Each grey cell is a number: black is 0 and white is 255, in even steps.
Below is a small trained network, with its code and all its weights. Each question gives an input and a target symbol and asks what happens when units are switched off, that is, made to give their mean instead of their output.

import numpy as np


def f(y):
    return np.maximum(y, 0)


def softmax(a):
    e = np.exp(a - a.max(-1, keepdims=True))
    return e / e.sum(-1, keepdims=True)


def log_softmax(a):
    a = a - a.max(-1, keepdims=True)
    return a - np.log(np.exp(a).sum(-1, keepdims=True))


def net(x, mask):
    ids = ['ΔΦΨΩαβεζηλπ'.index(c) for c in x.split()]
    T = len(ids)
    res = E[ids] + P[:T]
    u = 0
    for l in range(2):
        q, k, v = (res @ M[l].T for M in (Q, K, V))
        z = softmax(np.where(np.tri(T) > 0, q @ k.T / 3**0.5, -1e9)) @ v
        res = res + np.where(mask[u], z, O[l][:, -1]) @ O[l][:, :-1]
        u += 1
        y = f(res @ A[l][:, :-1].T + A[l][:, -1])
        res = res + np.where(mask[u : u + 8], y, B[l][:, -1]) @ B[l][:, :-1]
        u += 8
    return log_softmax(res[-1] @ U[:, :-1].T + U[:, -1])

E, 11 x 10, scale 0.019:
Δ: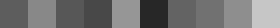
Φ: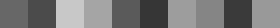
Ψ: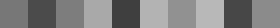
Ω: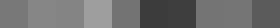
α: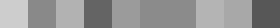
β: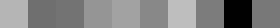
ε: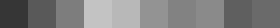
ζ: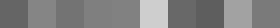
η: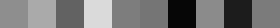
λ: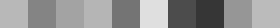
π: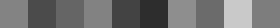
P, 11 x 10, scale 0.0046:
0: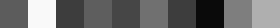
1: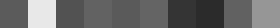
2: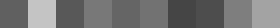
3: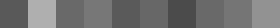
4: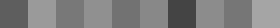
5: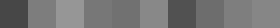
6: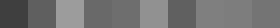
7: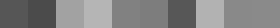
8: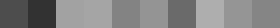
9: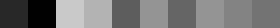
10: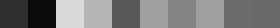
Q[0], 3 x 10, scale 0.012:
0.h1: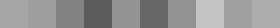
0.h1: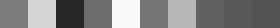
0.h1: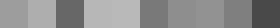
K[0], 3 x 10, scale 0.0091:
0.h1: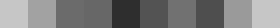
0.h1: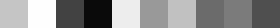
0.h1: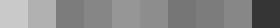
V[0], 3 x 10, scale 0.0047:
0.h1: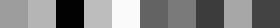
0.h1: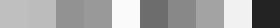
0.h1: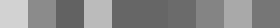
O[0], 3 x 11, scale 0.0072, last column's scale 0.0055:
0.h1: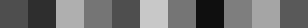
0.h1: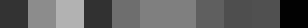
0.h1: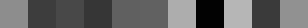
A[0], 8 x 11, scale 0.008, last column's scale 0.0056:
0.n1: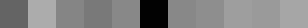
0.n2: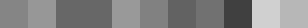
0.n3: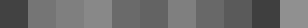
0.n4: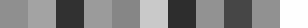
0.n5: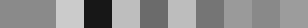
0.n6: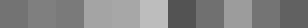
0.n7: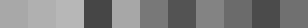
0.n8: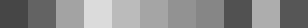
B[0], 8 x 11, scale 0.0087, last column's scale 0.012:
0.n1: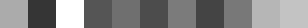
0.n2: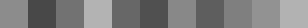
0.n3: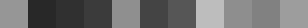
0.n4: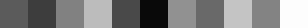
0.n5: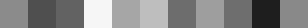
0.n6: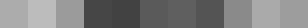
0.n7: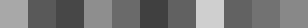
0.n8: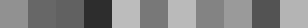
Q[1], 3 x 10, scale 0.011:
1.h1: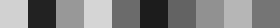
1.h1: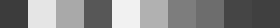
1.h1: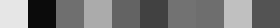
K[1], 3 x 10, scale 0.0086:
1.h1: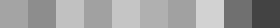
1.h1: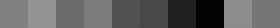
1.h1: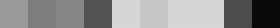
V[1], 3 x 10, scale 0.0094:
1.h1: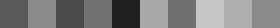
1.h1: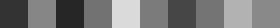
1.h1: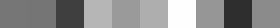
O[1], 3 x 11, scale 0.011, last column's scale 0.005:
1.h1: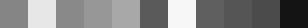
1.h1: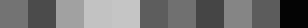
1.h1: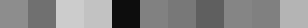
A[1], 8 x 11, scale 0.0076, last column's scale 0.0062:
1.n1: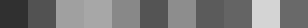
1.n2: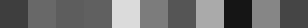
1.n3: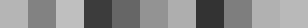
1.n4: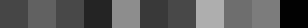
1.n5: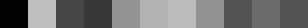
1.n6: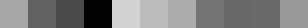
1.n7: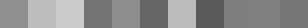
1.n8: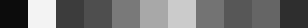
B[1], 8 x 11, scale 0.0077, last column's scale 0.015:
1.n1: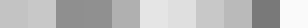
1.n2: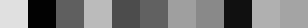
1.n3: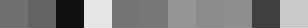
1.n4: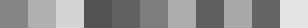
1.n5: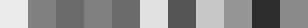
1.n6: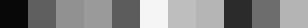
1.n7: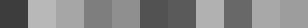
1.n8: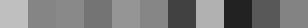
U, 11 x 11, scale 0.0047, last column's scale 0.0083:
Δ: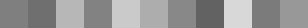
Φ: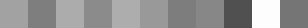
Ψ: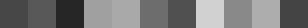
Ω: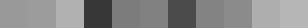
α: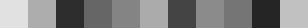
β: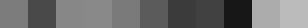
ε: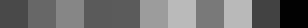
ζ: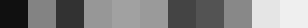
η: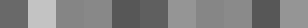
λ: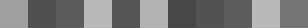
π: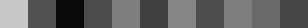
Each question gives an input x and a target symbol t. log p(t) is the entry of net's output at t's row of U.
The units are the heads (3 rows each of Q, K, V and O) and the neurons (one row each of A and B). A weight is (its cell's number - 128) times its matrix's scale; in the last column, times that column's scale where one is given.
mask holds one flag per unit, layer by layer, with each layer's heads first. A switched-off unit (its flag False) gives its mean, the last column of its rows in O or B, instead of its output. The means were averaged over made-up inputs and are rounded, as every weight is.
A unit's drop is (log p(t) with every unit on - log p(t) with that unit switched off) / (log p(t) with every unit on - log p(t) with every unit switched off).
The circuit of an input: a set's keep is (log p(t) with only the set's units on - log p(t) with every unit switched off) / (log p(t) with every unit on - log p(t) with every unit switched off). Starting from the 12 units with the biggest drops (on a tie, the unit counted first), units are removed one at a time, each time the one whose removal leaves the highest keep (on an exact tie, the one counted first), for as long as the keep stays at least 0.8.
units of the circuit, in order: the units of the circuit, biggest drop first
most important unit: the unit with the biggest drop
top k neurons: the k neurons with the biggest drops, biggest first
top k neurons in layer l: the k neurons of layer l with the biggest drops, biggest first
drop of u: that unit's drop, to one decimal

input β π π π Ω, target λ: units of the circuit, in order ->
(1.h1)
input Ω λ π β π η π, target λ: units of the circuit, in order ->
(1.h1 0.n1 1.n4)
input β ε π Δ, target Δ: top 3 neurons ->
(0.n8 0.n2 1.n1)
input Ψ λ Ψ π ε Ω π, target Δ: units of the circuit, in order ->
(1.h1 0.n1 1.n1)
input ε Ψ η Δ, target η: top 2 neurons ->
(0.n6 0.n1)
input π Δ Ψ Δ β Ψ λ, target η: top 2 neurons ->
(0.n2 0.n1)
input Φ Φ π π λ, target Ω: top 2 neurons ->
(0.n1 1.n4)
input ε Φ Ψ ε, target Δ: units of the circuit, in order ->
(0.n8 1.h1 1.n1)
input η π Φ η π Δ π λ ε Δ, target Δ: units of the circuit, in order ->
(1.n1 1.h1 0.n1)
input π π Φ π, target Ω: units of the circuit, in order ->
(1.h1 1.n4 0.n1)
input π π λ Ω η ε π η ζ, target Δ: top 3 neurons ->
(0.n8 1.n1 0.n3)
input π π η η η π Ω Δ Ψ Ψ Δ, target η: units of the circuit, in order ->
(1.h1 0.n1 1.n3)
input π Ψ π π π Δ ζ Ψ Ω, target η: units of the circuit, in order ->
(1.h1 0.n1)
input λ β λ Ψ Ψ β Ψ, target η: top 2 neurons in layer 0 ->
(0.n2 0.n1)
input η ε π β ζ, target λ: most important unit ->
0.n6
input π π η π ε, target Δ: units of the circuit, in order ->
(1.h1 0.n8 1.n1)
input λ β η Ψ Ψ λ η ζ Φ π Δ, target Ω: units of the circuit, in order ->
(0.n4 1.h1 1.n4)
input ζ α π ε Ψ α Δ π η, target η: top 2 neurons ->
(0.n4 0.n1)
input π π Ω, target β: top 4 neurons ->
(1.n2 1.n6 1.n1 0.n1)
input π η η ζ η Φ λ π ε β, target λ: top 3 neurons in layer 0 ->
(0.n6 0.n1 0.n3)
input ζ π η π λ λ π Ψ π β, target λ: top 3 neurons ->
(0.n4 0.n8 1.n4)
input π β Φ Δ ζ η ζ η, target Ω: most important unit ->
0.n4
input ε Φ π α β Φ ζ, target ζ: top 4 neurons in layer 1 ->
(1.n1 1.n4 1.n2 1.n5)
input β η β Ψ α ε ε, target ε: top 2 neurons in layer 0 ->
(0.n8 0.n3)
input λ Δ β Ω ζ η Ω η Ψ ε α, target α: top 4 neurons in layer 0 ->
(0.n5 0.n1 0.n4 0.n7)
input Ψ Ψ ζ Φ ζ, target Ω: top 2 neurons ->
(0.n4 0.n1)
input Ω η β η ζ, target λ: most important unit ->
1.h1
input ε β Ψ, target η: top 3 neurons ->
(0.n2 0.n6 0.n1)
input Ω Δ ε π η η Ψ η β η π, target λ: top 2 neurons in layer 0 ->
(0.n4 0.n8)
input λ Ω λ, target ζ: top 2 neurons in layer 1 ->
(1.n6 1.n1)
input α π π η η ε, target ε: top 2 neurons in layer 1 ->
(1.n6 1.n4)
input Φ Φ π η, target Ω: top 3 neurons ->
(1.n4 0.n1 1.n3)
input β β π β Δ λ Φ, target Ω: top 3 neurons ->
(0.n4 0.n1 1.n4)
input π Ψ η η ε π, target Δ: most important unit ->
0.n8
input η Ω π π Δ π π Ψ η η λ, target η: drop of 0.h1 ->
0.1
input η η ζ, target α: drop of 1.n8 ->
0.4
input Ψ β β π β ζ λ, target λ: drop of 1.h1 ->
0.9
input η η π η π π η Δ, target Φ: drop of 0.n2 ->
-0.1
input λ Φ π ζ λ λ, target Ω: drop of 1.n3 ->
0.2
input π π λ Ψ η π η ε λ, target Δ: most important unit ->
0.n8
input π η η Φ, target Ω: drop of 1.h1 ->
1.0
